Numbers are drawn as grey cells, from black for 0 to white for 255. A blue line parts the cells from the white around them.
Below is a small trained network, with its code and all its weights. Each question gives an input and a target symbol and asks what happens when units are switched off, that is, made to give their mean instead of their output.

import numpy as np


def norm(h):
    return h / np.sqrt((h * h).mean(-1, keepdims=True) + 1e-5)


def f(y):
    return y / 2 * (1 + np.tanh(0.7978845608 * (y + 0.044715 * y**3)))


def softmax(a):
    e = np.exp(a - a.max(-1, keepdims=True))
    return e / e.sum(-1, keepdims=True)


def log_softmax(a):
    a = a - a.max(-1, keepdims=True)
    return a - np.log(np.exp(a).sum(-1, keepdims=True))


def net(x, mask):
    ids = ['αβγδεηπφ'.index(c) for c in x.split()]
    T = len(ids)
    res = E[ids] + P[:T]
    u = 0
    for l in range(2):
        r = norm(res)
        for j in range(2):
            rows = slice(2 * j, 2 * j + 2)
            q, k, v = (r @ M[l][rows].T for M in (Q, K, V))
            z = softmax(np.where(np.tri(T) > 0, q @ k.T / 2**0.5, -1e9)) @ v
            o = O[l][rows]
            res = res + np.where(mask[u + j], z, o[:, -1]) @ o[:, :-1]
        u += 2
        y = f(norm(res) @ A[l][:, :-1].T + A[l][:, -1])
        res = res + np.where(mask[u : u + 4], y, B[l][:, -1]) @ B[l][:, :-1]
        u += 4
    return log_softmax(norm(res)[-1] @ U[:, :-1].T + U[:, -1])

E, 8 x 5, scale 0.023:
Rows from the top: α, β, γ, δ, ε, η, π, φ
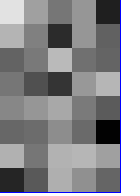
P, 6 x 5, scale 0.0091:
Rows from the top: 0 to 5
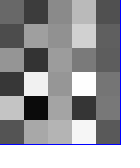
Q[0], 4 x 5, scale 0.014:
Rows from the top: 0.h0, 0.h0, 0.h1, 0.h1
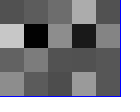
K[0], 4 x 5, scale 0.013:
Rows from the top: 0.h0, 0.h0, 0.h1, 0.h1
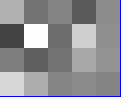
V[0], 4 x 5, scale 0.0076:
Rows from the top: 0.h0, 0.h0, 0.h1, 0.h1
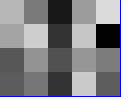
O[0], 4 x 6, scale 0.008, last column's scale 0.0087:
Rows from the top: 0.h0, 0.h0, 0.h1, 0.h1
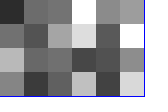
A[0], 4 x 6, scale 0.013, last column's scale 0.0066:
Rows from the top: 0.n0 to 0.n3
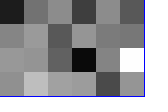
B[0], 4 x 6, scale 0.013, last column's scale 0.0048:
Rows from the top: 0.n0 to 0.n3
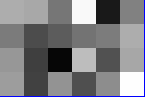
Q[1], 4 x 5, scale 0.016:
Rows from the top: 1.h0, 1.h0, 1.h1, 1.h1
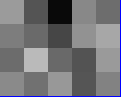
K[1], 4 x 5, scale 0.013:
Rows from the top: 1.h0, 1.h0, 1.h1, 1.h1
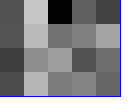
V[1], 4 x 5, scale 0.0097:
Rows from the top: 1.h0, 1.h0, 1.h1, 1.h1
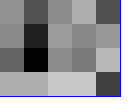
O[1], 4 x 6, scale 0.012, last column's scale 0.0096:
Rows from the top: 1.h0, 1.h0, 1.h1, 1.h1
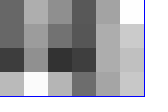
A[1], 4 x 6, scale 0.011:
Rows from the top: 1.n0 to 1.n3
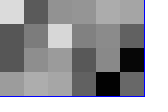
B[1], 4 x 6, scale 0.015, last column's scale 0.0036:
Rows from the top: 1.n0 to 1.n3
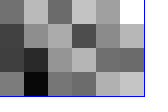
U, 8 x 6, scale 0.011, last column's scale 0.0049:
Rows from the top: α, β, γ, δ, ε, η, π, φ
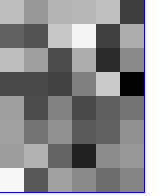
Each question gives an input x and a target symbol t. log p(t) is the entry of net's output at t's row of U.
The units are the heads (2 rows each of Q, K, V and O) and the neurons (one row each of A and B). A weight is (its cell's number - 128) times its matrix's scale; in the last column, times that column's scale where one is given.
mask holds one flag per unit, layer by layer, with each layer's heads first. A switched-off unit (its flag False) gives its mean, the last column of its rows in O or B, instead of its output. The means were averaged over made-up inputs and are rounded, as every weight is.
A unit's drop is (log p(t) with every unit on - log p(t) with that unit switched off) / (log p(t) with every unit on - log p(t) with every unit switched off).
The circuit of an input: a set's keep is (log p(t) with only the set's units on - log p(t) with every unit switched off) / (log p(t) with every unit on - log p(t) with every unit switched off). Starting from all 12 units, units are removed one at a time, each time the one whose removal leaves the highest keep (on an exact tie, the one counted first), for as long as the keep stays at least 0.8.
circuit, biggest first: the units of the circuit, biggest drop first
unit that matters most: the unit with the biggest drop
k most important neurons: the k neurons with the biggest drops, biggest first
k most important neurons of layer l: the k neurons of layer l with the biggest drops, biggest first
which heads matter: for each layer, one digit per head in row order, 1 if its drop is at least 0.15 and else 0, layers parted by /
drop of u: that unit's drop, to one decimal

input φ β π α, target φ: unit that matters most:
1.n3
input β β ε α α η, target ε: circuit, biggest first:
1.n3, 0.h0
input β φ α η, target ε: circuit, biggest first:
1.n3, 0.n3
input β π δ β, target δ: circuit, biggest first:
0.h0, 1.h1
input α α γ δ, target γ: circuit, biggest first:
0.h0, 0.n2, 1.h0
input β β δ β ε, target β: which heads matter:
10 / 00
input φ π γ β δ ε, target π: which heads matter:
00 / 00
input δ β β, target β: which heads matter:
10 / 00
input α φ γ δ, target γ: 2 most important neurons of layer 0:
0.n2, 0.n3
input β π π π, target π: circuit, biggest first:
0.h0, 1.h1
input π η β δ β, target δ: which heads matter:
11 / 01
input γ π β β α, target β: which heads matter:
10 / 00
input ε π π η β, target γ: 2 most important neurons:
0.n2, 1.n3
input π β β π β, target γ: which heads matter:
10 / 10
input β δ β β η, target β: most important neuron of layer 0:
0.n3
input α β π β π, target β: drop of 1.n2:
0.0
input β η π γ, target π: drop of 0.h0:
0.2
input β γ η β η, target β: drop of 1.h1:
0.2
